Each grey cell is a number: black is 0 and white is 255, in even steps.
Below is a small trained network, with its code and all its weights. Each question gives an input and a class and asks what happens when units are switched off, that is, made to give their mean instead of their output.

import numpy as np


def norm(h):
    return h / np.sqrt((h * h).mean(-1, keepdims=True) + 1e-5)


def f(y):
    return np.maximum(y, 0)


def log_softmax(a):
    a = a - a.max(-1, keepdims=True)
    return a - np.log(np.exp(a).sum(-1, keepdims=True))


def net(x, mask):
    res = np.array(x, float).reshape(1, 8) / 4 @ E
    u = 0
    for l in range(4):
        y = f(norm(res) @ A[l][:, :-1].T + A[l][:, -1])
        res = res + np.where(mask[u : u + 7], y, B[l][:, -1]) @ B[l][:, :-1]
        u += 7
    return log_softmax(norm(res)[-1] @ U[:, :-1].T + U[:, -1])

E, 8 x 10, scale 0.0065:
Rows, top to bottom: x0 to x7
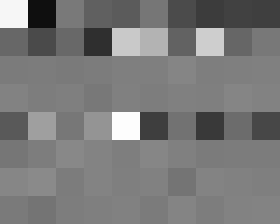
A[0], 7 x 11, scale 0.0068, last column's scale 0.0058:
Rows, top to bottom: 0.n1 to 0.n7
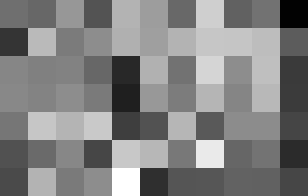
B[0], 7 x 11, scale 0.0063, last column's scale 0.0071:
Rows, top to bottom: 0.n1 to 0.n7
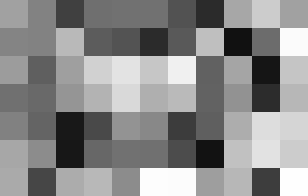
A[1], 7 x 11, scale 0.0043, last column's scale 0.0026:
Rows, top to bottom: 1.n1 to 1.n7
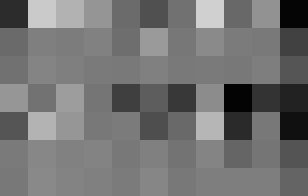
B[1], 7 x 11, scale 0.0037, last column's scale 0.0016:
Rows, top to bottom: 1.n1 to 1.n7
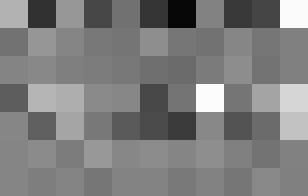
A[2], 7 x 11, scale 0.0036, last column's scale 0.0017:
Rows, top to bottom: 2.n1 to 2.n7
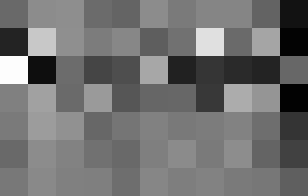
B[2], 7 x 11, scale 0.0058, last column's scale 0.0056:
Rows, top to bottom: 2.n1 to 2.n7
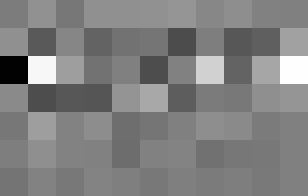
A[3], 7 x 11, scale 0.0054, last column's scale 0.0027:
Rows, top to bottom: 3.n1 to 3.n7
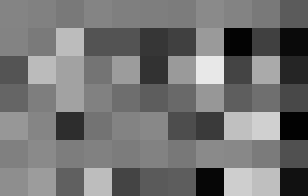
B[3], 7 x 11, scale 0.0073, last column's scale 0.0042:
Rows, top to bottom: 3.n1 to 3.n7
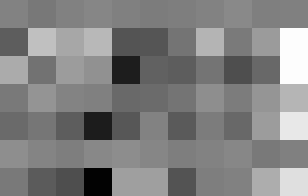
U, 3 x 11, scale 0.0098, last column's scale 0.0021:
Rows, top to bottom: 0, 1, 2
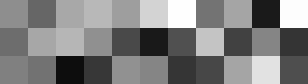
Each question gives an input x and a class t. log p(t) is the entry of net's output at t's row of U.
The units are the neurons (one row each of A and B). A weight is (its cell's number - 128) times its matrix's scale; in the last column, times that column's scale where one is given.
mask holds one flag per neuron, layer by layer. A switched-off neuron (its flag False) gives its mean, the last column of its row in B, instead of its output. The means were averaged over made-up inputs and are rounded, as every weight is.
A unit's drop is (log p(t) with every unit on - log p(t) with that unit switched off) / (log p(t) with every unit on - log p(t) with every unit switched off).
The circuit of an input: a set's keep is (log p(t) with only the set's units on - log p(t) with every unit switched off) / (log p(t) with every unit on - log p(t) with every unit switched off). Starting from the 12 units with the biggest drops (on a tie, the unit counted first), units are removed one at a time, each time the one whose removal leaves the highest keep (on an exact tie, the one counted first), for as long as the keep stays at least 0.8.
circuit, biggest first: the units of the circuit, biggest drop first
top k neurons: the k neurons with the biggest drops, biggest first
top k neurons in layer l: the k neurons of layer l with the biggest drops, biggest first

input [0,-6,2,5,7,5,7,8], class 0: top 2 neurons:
(0.n7; 0.n6)
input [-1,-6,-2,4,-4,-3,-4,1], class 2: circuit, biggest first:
(0.n5)
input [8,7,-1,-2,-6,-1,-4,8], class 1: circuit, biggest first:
(2.n3; 0.n5)
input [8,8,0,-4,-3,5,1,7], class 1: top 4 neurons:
(2.n3; 0.n5; 0.n7; 3.n2)
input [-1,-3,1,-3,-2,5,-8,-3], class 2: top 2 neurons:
(0.n5; 0.n7)
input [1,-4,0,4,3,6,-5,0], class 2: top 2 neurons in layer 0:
(0.n5; 0.n3)
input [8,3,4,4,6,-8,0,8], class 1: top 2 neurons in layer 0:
(0.n3; 0.n4)
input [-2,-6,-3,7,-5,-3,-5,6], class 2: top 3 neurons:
(0.n5; 0.n7; 3.n7)
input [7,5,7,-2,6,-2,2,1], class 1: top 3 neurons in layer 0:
(0.n3; 0.n4; 0.n5)
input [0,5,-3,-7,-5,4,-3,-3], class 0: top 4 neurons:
(0.n3; 0.n4; 0.n5; 3.n7)
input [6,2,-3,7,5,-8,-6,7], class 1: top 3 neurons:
(0.n3; 2.n3; 0.n4)
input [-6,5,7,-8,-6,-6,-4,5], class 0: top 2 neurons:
(0.n3; 0.n4)
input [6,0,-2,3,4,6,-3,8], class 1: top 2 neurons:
(0.n3; 2.n3)
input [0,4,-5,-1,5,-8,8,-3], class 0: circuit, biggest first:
(0.n7)
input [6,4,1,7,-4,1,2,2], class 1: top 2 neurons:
(0.n7; 2.n3)
